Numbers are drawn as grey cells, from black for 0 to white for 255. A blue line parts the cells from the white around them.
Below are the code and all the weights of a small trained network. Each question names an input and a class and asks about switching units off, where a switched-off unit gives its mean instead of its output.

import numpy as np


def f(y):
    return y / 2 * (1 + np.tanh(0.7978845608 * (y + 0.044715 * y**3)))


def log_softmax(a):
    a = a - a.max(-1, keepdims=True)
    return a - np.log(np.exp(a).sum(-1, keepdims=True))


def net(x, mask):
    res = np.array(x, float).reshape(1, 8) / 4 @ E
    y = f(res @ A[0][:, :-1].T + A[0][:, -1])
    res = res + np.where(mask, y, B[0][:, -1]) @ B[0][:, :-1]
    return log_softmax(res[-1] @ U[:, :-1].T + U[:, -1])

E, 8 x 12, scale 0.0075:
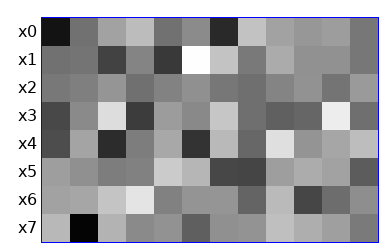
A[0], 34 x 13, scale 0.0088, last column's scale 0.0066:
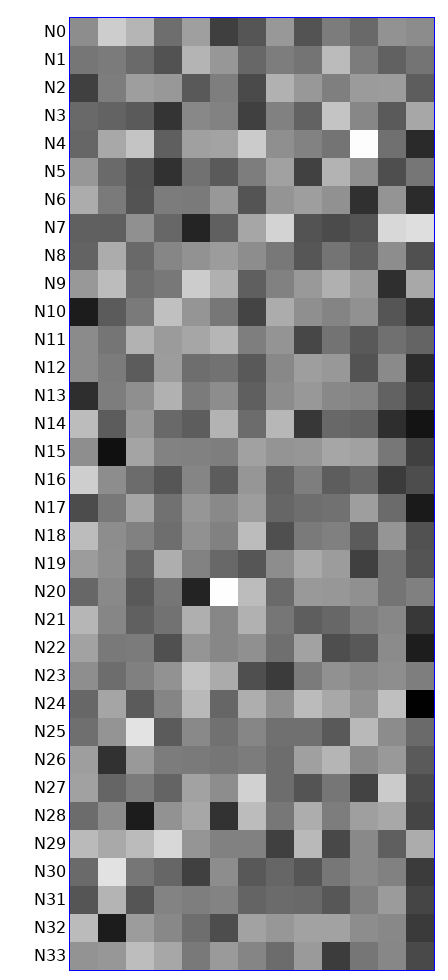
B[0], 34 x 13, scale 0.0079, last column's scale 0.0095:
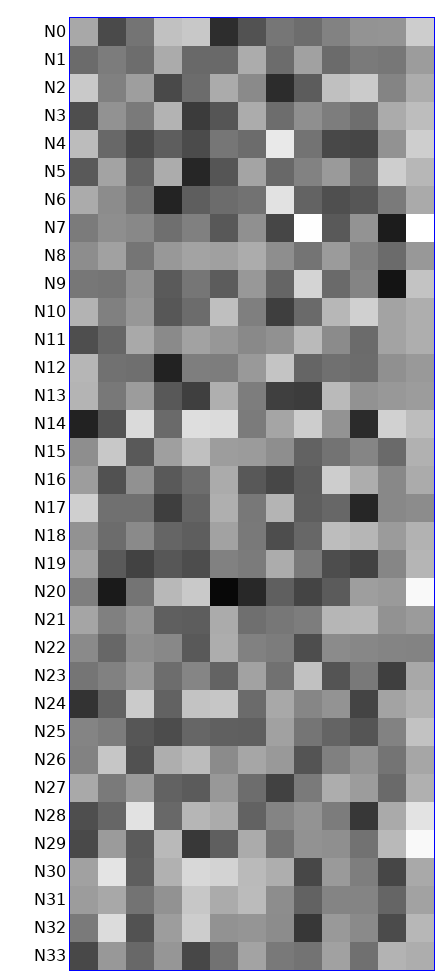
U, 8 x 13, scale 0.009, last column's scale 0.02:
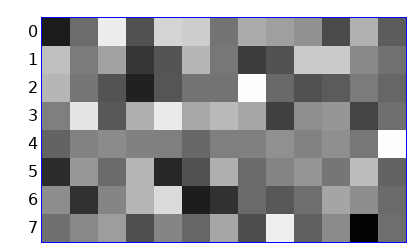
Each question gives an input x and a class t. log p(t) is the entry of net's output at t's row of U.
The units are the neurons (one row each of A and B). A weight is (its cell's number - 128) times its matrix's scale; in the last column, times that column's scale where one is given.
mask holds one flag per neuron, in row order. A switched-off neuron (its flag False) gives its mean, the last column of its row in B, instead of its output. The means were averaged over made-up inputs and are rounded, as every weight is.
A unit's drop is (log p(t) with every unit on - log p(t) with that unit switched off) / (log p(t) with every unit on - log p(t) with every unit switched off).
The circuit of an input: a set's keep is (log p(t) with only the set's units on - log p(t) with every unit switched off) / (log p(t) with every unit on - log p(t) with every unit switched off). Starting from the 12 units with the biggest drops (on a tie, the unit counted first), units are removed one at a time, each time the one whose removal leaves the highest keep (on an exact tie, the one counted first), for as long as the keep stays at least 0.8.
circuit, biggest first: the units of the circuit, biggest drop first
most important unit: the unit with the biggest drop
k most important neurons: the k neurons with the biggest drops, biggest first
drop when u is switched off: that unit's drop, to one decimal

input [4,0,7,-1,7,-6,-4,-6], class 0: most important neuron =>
[N28]
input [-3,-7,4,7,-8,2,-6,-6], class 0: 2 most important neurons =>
[N14; N11]
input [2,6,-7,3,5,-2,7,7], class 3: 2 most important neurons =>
[N32; N15]
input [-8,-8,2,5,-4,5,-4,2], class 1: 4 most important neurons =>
[N20; N16; N21; N18]
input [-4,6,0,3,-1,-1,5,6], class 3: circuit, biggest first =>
[N32; N15]
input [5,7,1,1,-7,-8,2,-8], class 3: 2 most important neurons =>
[N30; N28]
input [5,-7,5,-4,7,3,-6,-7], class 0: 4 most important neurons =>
[N28; N24; N20; N32]
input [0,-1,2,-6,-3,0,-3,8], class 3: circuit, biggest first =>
[N32; N26]
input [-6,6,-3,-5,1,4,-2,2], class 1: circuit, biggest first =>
[N18; N16]
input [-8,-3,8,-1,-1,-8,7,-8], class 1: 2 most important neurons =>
[N27; N18]
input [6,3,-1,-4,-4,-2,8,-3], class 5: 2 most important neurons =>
[N29; N33]
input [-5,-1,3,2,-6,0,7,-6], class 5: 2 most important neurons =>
[N29; N33]
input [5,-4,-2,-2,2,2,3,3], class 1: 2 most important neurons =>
[N10; N20]
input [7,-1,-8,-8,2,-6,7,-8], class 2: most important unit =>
N19
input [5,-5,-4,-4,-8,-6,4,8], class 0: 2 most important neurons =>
[N14; N11]
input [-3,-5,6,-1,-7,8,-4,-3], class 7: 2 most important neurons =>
[N9; N23]
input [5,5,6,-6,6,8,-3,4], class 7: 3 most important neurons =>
[N9; N23; N14]
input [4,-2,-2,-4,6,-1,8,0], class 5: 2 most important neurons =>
[N29; N14]
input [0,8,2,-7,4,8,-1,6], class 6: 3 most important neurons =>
[N20; N7; N4]
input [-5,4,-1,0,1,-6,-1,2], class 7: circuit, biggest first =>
[N7]
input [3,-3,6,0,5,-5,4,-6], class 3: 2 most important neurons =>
[N31; N30]
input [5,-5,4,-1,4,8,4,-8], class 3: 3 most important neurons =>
[N30; N7; N31]
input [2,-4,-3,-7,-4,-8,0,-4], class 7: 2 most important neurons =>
[N7; N4]
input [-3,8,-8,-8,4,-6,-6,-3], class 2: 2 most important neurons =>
[N6; N12]
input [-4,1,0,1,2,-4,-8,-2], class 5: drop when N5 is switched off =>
0.8
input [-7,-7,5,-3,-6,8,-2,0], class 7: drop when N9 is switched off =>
0.9
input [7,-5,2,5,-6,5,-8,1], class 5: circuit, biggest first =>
[N3]
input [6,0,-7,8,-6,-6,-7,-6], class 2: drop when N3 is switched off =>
-0.1
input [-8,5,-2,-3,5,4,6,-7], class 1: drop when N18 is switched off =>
0.2
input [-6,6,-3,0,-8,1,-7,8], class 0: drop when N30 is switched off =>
0.1
